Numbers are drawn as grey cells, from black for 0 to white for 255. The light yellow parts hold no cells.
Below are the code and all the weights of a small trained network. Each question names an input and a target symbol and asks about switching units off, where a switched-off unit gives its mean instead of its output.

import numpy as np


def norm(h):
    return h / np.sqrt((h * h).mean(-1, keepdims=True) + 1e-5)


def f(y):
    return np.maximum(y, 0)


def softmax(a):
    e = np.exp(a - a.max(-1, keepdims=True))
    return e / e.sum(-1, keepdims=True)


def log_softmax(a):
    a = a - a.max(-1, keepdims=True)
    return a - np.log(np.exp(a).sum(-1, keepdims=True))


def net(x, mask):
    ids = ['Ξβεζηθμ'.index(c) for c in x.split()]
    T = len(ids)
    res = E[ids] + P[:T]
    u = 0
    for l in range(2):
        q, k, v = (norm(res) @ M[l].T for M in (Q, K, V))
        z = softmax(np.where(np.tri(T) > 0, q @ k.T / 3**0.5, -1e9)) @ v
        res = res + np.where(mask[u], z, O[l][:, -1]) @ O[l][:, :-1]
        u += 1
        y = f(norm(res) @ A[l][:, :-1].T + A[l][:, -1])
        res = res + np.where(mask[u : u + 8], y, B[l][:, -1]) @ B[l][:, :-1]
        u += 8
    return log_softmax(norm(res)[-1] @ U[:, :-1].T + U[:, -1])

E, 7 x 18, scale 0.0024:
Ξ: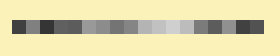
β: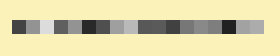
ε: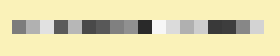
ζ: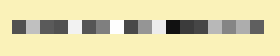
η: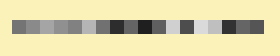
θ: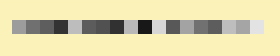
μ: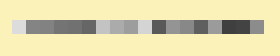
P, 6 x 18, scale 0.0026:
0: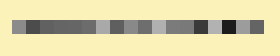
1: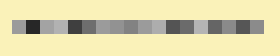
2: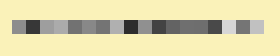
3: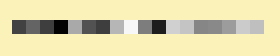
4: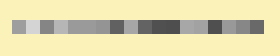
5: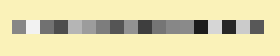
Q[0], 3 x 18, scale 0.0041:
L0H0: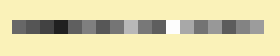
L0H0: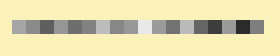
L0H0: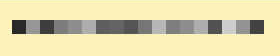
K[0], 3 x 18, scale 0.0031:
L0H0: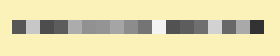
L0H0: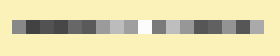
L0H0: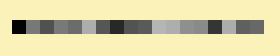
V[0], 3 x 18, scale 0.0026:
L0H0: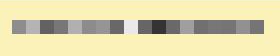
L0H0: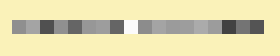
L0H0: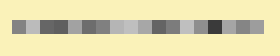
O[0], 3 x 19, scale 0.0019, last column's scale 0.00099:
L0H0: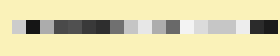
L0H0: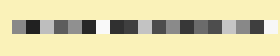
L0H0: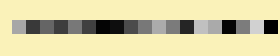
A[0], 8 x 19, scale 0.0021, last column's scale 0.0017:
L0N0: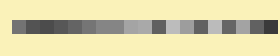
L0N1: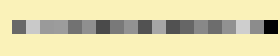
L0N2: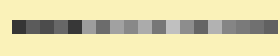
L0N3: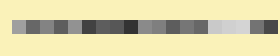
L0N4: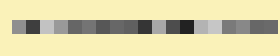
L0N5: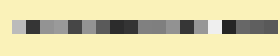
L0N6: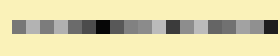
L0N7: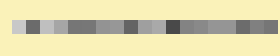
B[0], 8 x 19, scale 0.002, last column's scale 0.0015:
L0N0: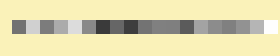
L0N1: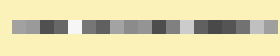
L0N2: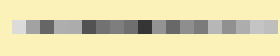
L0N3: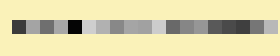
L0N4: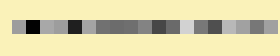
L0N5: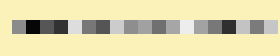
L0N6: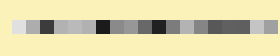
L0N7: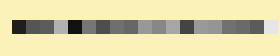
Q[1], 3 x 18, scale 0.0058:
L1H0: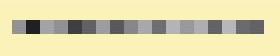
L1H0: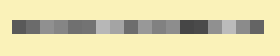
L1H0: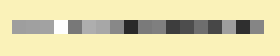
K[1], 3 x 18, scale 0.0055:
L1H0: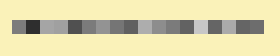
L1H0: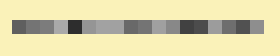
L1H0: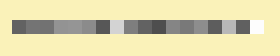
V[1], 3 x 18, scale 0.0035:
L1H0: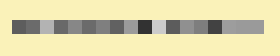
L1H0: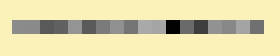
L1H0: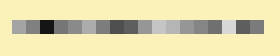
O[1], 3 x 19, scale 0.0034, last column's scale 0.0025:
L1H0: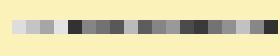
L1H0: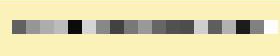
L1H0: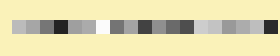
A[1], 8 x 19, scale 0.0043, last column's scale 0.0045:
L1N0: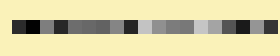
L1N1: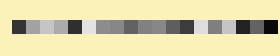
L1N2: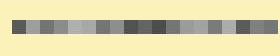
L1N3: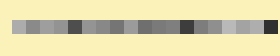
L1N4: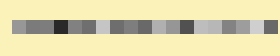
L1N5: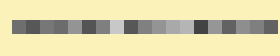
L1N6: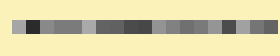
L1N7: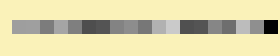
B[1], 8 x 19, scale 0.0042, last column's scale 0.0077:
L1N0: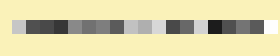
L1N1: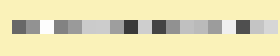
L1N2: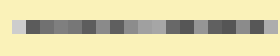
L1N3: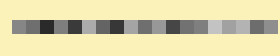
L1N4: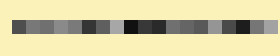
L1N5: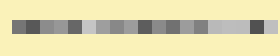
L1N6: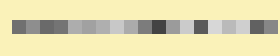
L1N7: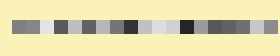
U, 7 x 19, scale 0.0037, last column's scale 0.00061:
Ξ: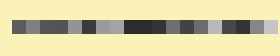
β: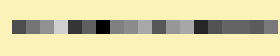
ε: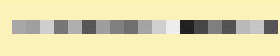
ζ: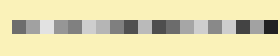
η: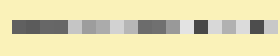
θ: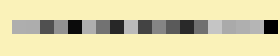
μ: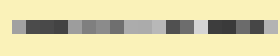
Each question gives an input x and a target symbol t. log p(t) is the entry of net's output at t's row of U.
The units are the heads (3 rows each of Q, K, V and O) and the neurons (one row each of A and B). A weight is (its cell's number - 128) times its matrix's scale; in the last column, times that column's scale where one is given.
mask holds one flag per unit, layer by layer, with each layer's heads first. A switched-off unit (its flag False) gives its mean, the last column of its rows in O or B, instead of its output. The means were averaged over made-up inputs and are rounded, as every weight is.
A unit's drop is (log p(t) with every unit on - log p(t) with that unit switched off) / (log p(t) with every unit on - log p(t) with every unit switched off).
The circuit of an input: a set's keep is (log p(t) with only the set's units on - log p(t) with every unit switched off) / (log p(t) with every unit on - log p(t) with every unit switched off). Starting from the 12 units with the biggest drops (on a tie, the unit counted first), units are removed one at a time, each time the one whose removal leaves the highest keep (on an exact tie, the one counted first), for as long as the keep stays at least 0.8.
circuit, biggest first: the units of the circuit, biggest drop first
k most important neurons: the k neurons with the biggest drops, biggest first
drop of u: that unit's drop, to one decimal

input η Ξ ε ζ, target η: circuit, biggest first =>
L1H0, L1N5
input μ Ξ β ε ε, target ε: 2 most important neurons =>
L1N7, L1N0
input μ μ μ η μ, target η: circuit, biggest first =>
L1H0, L1N0, L1N5
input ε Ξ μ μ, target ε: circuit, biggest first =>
L1H0, L1N7
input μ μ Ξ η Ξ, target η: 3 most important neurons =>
L1N0, L0N0, L1N5
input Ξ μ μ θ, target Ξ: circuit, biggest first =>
L1N4, L1H0
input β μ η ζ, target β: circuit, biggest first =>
L1H0
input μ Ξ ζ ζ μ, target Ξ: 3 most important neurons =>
L1N4, L1N0, L1N1
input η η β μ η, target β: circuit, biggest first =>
L1H0, L1N0, L1N1
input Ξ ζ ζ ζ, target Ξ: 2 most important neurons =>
L1N4, L1N0
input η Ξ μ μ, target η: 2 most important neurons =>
L1N0, L1N5
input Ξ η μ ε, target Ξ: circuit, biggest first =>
L1H0, L1N4
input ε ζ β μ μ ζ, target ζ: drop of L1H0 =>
1.7
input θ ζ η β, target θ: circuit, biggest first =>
L1H0
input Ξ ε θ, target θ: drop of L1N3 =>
0.2
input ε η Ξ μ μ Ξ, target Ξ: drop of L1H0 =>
0.6
